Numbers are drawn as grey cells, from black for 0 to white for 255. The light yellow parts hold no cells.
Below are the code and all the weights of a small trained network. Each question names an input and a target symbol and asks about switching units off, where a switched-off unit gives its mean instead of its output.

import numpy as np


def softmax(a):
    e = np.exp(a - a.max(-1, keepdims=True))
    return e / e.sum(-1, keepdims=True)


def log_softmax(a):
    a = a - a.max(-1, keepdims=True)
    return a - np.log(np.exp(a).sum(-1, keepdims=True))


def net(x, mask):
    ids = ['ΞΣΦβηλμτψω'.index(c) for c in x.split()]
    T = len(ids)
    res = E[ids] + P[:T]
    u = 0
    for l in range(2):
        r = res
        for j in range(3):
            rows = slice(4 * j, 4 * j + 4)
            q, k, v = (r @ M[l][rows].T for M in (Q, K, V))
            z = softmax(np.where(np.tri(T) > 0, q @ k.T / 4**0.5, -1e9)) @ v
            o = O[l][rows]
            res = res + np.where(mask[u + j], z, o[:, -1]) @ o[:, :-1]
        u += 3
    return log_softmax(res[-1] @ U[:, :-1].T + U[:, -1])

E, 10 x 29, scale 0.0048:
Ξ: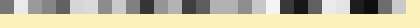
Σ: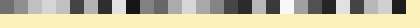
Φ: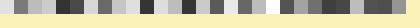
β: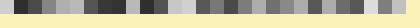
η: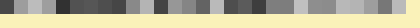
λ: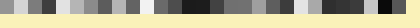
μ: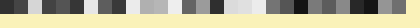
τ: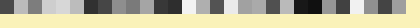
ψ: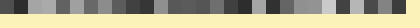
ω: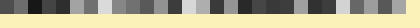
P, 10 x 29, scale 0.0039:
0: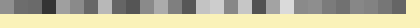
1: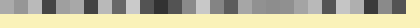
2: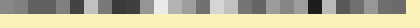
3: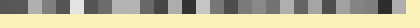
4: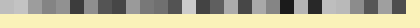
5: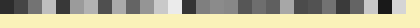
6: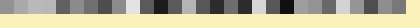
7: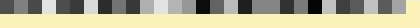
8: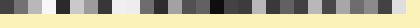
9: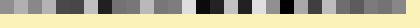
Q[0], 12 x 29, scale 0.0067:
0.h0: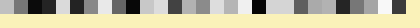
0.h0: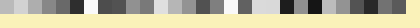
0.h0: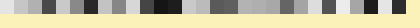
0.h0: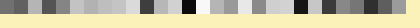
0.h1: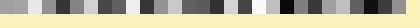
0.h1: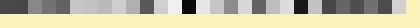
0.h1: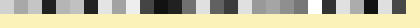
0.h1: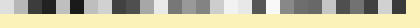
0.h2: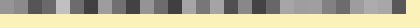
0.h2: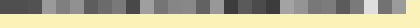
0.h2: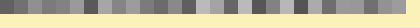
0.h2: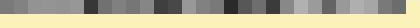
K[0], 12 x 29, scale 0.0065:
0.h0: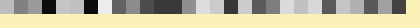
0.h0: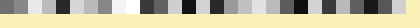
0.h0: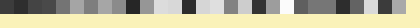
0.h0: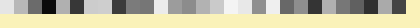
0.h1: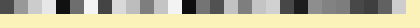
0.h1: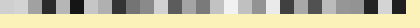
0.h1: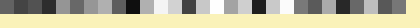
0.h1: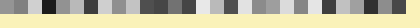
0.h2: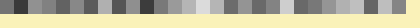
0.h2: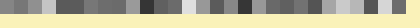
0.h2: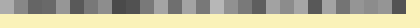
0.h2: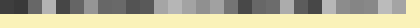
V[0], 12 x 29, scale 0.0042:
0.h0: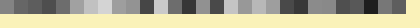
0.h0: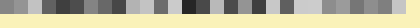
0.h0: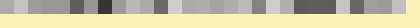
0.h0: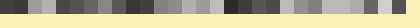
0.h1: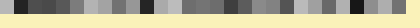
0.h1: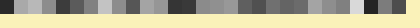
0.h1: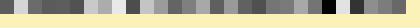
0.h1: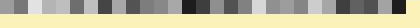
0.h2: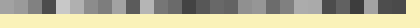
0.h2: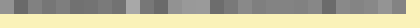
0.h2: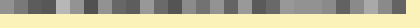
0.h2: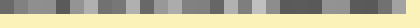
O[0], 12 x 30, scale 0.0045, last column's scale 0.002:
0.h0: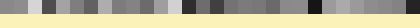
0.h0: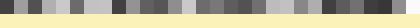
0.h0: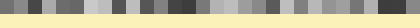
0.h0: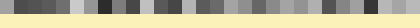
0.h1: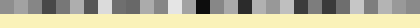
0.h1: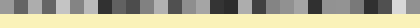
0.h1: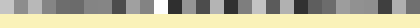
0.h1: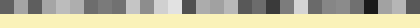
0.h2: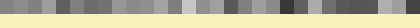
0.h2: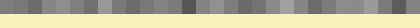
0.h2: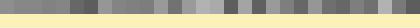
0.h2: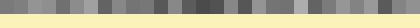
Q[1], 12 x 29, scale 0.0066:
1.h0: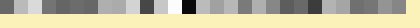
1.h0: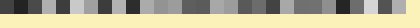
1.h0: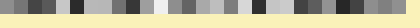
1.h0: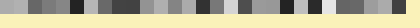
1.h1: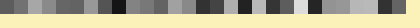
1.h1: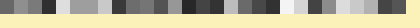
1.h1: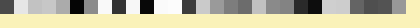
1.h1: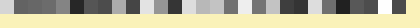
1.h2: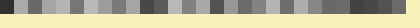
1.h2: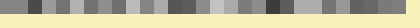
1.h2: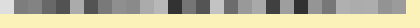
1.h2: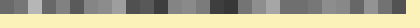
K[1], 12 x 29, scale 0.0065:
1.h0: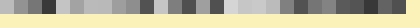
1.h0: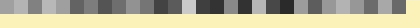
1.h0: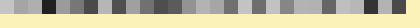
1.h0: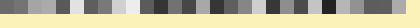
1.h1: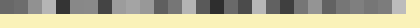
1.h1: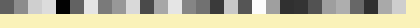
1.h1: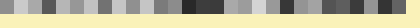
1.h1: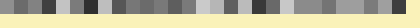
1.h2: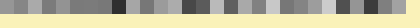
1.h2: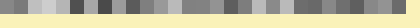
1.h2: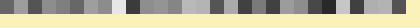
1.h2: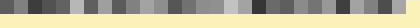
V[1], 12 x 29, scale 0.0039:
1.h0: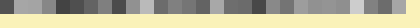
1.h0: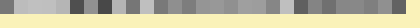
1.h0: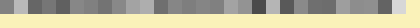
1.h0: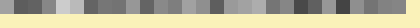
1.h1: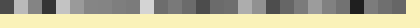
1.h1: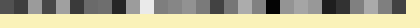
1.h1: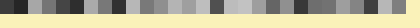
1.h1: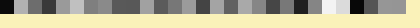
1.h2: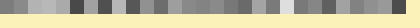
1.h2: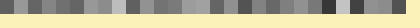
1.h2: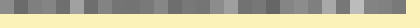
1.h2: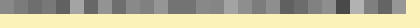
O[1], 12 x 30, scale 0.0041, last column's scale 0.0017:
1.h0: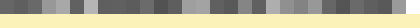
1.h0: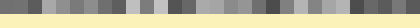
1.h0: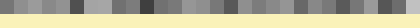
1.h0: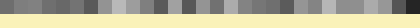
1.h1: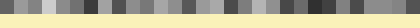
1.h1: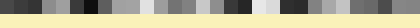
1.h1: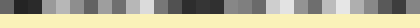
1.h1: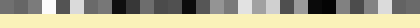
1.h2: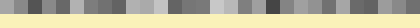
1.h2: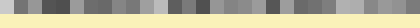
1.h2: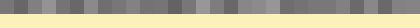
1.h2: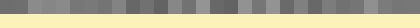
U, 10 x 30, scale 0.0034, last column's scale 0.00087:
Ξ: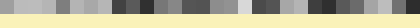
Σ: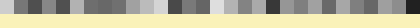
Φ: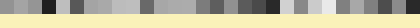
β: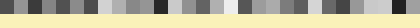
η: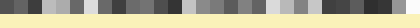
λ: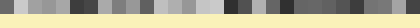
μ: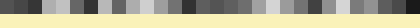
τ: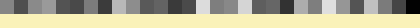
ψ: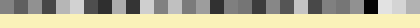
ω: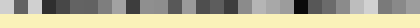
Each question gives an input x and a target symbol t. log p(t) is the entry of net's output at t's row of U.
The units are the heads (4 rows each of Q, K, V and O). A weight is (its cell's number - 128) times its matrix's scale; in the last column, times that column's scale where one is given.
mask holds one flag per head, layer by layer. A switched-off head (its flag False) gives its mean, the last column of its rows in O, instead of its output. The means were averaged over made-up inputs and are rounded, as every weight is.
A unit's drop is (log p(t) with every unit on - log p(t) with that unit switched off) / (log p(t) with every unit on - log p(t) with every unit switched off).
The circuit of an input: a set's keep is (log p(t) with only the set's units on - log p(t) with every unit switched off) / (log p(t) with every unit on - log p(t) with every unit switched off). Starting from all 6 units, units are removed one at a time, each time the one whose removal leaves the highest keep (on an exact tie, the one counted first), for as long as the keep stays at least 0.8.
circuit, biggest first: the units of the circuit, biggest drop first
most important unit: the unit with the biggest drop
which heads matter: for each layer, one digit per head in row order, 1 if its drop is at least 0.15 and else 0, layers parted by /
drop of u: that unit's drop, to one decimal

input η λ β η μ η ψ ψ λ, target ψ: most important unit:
0.h0
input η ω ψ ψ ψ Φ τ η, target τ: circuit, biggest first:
0.h1, 0.h0
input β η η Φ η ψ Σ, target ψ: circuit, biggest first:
0.h0, 0.h1
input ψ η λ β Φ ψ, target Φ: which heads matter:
100 / 010
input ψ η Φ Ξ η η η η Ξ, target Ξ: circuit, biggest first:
1.h1, 0.h0
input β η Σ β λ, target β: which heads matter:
010 / 000
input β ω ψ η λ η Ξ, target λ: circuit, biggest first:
0.h2, 1.h1, 0.h0
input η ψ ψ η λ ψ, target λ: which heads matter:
100 / 010
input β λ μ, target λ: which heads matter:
001 / 010
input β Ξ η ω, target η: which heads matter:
100 / 100
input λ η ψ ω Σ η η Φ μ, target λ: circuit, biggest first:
0.h2, 1.h1
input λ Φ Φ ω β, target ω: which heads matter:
010 / 000
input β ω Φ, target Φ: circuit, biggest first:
1.h1, 0.h0
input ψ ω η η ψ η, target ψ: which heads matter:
110 / 000
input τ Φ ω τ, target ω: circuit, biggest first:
0.h1, 0.h0
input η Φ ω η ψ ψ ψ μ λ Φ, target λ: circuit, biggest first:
0.h0, 1.h1, 0.h2
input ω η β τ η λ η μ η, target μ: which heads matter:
100 / 010
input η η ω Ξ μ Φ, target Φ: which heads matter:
101 / 010
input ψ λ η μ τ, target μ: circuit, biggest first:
1.h1, 0.h0
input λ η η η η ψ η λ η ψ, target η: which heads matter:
100 / 100
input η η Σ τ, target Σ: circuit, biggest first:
1.h2, 0.h0, 0.h1
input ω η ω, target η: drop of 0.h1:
0.1
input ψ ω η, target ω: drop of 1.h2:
0.1
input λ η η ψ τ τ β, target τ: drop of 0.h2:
0.0
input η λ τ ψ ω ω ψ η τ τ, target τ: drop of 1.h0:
0.1
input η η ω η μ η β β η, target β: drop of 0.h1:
0.8
